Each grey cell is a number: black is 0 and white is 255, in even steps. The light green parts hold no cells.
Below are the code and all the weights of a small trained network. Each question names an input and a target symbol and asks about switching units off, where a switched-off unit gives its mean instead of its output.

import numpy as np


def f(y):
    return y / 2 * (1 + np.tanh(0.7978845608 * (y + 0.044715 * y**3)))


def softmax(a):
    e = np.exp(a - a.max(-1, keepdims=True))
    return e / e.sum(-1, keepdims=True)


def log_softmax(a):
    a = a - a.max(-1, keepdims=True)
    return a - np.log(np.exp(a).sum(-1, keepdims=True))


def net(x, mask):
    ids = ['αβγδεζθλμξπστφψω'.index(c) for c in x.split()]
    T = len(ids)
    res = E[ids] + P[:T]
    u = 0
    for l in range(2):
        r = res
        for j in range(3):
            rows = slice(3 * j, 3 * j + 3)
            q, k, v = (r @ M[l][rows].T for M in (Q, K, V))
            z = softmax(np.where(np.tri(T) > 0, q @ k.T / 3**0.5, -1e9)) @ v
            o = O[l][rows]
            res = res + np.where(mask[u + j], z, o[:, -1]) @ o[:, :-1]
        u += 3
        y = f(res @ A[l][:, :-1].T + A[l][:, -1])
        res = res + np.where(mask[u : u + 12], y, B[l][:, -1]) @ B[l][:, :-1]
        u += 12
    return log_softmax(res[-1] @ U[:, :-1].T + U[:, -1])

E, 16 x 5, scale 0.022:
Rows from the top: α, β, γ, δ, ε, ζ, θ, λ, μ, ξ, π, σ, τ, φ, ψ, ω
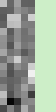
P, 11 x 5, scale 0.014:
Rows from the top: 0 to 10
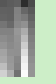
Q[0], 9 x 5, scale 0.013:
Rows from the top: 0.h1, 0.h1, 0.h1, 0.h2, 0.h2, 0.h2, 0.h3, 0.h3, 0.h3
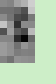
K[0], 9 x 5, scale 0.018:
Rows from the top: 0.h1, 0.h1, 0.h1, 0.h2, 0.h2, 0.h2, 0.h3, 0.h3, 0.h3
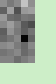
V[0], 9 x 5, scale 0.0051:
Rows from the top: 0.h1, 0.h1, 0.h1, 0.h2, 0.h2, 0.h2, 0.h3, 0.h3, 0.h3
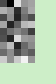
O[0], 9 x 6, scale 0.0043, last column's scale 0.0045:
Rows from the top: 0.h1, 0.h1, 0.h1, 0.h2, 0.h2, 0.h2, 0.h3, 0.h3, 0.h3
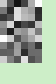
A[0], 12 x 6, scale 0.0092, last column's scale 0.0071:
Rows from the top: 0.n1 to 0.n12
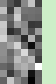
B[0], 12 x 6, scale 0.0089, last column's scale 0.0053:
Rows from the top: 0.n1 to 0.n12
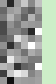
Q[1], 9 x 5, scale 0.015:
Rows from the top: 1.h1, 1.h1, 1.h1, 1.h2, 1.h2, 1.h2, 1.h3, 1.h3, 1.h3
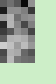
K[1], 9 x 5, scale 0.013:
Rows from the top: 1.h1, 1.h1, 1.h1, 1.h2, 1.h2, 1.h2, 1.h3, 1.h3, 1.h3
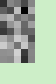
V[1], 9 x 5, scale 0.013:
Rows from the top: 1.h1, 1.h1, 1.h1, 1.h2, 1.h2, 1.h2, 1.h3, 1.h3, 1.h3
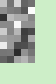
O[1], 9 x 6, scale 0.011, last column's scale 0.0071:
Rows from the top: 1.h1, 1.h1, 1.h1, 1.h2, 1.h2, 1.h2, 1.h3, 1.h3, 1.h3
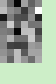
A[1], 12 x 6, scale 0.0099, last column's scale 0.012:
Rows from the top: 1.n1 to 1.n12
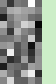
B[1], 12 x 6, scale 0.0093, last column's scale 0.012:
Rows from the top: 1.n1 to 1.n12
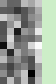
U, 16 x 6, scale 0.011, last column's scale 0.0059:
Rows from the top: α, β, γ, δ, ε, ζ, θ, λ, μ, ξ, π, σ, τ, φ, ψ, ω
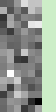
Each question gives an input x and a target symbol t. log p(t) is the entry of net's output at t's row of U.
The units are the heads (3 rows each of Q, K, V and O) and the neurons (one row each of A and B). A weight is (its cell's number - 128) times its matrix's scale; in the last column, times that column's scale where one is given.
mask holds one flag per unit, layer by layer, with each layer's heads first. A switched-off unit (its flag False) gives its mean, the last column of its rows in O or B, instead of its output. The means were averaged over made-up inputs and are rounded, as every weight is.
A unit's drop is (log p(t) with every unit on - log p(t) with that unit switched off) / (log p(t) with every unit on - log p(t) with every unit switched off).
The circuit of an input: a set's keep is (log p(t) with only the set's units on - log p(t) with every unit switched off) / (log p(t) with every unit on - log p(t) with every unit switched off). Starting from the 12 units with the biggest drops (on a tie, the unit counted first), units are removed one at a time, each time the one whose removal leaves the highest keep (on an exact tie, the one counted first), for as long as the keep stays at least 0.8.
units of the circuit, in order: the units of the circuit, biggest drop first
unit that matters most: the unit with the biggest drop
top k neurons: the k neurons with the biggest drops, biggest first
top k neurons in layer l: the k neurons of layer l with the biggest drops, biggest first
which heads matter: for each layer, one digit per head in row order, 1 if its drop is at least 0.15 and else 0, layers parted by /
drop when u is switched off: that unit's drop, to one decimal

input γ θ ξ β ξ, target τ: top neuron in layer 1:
[1.n11]
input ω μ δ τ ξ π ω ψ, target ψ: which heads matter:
000 / 010
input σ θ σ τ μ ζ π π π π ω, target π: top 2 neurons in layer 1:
[1.n7 1.n8]
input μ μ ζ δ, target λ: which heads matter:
010 / 010
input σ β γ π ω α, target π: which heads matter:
000 / 100
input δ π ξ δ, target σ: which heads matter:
000 / 101
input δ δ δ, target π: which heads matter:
110 / 110
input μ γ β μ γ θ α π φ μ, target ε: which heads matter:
000 / 100
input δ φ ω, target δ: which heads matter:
011 / 100
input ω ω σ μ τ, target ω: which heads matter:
000 / 010
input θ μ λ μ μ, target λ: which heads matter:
010 / 010
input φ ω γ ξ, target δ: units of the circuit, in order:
[1.h1 1.n11]
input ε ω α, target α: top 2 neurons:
[0.n11 1.n8]
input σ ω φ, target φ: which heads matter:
000 / 010
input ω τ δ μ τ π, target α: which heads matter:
000 / 100
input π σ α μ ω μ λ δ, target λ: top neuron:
[1.n7]
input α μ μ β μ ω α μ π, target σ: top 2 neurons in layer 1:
[1.n7 1.n4]
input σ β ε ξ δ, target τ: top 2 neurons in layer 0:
[0.n12 0.n11]
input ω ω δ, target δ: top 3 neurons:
[0.n7 0.n10 0.n5]
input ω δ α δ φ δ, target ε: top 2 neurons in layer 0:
[0.n11 0.n5]
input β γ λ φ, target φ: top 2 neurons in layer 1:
[1.n7 1.n8]
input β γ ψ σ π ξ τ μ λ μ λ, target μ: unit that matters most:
0.n5
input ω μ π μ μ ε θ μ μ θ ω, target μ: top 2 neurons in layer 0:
[0.n5 0.n7]
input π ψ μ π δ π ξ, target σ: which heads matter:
000 / 000
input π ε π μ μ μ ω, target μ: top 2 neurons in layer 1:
[1.n7 1.n9]
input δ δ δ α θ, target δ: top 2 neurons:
[0.n7 1.n7]
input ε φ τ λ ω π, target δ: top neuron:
[1.n6]
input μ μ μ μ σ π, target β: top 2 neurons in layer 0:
[0.n11 0.n10]
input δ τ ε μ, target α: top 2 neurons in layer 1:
[1.n1 1.n9]
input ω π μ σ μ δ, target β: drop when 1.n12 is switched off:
0.1
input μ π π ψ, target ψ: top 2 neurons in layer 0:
[0.n11 0.n1]
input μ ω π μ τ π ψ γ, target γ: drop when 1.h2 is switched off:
0.2
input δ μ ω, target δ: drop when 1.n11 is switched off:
0.2
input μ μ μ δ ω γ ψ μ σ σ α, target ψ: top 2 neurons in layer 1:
[1.n9 1.n1]
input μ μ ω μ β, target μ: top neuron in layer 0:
[0.n7]
